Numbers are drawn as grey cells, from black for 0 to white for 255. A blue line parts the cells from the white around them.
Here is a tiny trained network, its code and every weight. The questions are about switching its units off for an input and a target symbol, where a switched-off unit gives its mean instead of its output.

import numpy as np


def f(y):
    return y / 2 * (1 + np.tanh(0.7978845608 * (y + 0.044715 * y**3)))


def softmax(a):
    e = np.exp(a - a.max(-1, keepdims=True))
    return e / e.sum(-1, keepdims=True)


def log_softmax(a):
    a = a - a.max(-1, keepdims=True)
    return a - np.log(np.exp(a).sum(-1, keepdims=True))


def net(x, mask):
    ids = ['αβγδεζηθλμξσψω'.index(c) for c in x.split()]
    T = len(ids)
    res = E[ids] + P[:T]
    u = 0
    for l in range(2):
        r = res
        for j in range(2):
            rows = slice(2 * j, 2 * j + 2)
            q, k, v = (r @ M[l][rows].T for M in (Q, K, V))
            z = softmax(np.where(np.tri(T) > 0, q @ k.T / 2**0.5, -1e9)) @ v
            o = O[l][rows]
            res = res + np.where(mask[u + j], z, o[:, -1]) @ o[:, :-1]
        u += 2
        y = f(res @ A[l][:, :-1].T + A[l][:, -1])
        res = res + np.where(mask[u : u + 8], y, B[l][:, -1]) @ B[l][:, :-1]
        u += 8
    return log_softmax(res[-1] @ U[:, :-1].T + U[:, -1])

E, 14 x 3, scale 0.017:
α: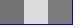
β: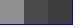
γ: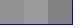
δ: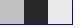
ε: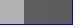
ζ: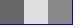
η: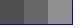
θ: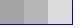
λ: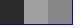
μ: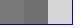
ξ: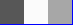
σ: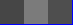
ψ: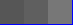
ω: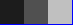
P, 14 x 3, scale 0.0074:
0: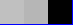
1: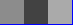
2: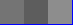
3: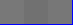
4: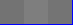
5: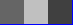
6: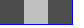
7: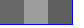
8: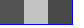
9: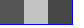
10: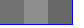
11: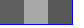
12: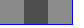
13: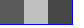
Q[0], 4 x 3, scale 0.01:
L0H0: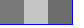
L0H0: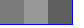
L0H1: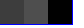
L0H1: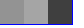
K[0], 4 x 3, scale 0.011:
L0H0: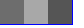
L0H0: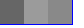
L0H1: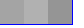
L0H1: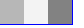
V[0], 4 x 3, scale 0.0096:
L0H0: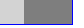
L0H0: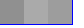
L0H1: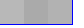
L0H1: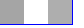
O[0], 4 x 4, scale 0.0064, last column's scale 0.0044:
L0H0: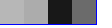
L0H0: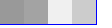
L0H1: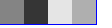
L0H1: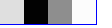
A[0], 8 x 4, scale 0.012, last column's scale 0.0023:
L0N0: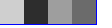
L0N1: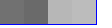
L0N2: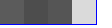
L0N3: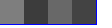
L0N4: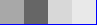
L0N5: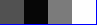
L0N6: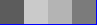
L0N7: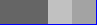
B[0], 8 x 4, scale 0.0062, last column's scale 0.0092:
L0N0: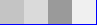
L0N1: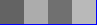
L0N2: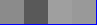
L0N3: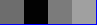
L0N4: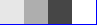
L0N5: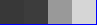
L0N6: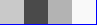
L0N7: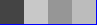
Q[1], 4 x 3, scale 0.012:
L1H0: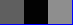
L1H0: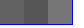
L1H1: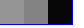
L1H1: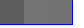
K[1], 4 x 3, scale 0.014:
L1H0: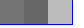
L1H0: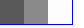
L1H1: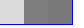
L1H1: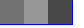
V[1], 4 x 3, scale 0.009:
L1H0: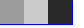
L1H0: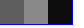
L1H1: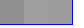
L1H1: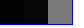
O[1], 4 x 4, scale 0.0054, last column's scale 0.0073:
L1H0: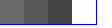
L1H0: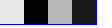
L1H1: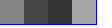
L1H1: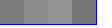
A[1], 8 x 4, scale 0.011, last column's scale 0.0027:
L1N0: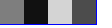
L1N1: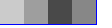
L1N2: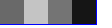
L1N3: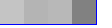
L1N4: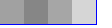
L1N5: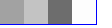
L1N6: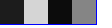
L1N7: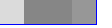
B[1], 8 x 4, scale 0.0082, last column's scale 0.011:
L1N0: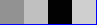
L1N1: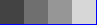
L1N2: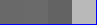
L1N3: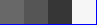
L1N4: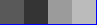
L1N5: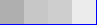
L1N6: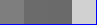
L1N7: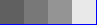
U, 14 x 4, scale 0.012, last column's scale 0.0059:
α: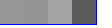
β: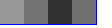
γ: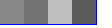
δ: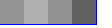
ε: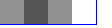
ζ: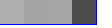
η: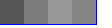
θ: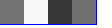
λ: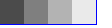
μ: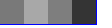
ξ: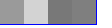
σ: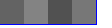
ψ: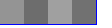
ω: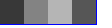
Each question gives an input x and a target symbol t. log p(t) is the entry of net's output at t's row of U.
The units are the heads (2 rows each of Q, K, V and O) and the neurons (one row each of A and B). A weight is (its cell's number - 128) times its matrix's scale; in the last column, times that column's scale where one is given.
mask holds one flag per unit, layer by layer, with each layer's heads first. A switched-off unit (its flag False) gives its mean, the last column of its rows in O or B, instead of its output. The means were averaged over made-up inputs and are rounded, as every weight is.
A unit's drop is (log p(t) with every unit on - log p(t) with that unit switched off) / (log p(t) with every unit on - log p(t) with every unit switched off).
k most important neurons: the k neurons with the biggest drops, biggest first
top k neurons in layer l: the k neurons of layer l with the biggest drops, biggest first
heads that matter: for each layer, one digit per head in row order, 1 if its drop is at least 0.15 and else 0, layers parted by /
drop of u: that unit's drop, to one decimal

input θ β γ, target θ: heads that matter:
01 / 10
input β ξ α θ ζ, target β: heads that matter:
11 / 10
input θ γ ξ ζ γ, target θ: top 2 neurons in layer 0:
(L0N0, L0N4)
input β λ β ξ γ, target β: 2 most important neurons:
(L0N5, L1N0)
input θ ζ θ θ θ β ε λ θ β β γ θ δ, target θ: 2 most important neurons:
(L0N4, L0N5)
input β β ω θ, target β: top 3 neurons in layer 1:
(L1N0, L1N5, L1N3)
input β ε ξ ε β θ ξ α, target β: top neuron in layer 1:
(L1N0)
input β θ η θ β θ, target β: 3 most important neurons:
(L1N0, L0N6, L0N0)
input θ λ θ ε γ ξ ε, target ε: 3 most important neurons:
(L0N0, L0N3, L1N0)
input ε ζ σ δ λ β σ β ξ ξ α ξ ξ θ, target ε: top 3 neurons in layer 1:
(L1N4, L1N3, L1N5)
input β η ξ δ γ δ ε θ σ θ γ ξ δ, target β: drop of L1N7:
-0.1
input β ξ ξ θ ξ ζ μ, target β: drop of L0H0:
0.2
